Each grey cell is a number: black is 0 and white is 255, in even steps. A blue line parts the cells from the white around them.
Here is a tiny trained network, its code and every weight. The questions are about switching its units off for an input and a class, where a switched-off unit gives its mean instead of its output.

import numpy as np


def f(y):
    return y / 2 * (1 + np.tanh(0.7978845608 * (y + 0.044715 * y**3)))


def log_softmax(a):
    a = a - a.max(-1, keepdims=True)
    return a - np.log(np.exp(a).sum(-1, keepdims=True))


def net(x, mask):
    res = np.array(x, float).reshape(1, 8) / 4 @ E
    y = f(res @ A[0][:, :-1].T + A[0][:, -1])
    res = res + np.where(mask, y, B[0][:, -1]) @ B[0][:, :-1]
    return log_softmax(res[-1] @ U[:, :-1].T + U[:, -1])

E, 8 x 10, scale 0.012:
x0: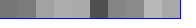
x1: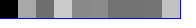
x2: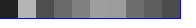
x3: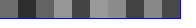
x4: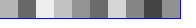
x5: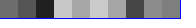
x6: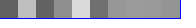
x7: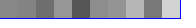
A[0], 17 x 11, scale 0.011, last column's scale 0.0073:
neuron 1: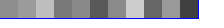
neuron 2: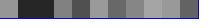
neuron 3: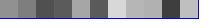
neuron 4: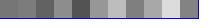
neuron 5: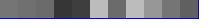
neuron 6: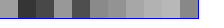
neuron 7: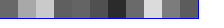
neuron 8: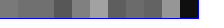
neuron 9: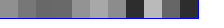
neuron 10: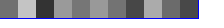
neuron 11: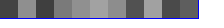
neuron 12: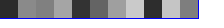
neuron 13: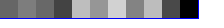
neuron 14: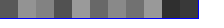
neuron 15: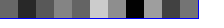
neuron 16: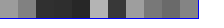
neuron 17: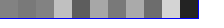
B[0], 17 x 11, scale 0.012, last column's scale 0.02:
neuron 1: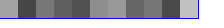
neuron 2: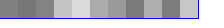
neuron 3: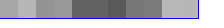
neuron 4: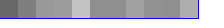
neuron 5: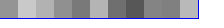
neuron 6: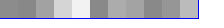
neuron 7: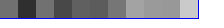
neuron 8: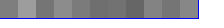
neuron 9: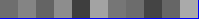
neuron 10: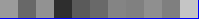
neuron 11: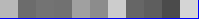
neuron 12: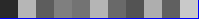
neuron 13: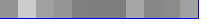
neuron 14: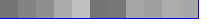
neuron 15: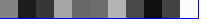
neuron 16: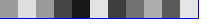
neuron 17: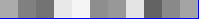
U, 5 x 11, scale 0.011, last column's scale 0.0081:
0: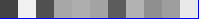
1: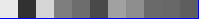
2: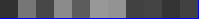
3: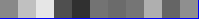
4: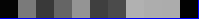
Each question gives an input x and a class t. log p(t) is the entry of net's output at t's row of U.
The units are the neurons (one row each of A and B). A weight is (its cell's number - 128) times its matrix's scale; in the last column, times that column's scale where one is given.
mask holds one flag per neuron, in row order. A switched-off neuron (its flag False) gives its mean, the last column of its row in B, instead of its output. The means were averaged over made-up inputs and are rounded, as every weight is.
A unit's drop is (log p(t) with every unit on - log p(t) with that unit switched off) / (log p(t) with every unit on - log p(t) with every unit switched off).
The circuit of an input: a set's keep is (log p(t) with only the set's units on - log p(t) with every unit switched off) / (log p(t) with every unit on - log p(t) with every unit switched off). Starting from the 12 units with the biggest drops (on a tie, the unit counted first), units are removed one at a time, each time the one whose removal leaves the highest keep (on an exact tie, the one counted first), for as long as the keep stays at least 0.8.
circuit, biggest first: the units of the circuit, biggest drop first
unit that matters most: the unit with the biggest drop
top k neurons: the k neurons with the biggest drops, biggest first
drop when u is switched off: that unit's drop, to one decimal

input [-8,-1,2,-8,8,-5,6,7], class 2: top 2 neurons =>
neuron 1; neuron 12
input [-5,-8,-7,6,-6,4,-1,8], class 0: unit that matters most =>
neuron 6
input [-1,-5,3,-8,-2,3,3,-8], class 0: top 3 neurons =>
neuron 14; neuron 16; neuron 1
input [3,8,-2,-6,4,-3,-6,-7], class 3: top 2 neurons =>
neuron 15; neuron 1
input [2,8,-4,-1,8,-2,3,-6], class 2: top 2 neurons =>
neuron 1; neuron 12
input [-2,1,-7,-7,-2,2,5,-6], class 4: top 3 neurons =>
neuron 16; neuron 11; neuron 15
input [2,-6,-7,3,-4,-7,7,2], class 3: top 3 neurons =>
neuron 15; neuron 11; neuron 17
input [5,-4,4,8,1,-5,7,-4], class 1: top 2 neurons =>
neuron 16; neuron 12
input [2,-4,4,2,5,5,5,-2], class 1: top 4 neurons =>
neuron 12; neuron 3; neuron 16; neuron 13
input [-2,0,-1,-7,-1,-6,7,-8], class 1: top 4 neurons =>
neuron 16; neuron 1; neuron 12; neuron 7
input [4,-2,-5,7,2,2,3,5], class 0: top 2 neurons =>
neuron 1; neuron 11
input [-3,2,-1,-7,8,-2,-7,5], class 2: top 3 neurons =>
neuron 12; neuron 1; neuron 6
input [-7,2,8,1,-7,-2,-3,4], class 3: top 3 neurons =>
neuron 16; neuron 5; neuron 10
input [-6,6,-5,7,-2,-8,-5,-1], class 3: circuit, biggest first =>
neuron 16
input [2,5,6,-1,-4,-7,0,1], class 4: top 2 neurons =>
neuron 7; neuron 15
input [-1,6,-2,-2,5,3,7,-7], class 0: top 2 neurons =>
neuron 15; neuron 1
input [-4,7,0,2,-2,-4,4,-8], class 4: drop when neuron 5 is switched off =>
0.1
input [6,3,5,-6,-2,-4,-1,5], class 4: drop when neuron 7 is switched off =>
0.2
